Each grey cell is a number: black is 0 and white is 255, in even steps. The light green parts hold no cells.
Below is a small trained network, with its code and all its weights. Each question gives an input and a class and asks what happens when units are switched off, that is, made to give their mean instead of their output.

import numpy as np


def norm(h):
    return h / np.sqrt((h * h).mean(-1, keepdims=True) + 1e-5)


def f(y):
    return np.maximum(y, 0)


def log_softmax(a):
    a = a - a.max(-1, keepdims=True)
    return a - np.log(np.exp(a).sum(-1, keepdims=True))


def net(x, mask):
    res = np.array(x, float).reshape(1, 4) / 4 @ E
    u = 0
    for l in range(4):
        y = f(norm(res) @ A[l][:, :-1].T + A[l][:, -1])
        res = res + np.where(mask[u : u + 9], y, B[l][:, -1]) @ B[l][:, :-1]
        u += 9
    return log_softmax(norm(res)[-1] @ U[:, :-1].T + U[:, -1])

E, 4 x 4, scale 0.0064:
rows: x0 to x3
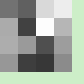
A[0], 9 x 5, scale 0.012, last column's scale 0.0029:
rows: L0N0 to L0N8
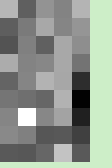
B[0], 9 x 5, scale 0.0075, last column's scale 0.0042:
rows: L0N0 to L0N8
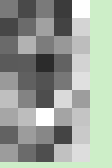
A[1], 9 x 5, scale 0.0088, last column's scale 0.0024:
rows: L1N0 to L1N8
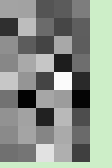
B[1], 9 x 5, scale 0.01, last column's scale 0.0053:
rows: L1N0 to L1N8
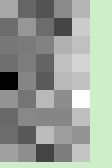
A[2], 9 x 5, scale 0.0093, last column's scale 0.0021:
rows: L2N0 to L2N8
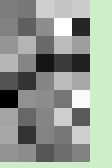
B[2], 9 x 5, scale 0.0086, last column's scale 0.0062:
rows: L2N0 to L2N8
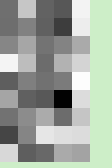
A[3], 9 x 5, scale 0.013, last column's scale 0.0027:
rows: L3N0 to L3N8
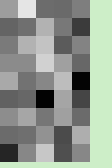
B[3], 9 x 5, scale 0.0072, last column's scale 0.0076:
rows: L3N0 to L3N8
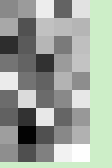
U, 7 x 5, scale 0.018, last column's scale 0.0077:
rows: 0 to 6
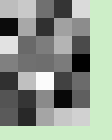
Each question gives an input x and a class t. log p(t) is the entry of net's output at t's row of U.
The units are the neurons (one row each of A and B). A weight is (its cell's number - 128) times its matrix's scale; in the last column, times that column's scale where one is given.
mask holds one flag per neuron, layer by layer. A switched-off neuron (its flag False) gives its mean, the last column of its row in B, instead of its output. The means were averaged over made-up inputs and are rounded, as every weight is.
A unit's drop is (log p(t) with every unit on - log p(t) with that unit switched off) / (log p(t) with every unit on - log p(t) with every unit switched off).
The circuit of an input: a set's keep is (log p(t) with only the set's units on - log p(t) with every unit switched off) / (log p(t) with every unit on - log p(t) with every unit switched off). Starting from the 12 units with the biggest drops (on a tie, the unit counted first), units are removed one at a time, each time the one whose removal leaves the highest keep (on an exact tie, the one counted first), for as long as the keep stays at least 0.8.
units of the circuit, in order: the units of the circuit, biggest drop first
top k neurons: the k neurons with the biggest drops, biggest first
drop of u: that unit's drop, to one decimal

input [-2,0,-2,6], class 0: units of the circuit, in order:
[L3N8 L3N2]
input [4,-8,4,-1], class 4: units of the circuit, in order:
[L0N6 L3N0]
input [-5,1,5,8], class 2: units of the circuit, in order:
[L2N3]
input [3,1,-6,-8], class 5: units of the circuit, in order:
[L2N5 L3N7]
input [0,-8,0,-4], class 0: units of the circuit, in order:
[L2N7 L2N5]
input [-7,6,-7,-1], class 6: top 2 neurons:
[L1N4 L3N8]
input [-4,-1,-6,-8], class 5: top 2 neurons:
[L2N5 L3N7]
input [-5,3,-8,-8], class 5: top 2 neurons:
[L2N5 L2N7]
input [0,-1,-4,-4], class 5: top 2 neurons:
[L2N5 L0N1]
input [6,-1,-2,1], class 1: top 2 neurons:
[L0N8 L1N4]
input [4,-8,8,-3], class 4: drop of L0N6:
0.3
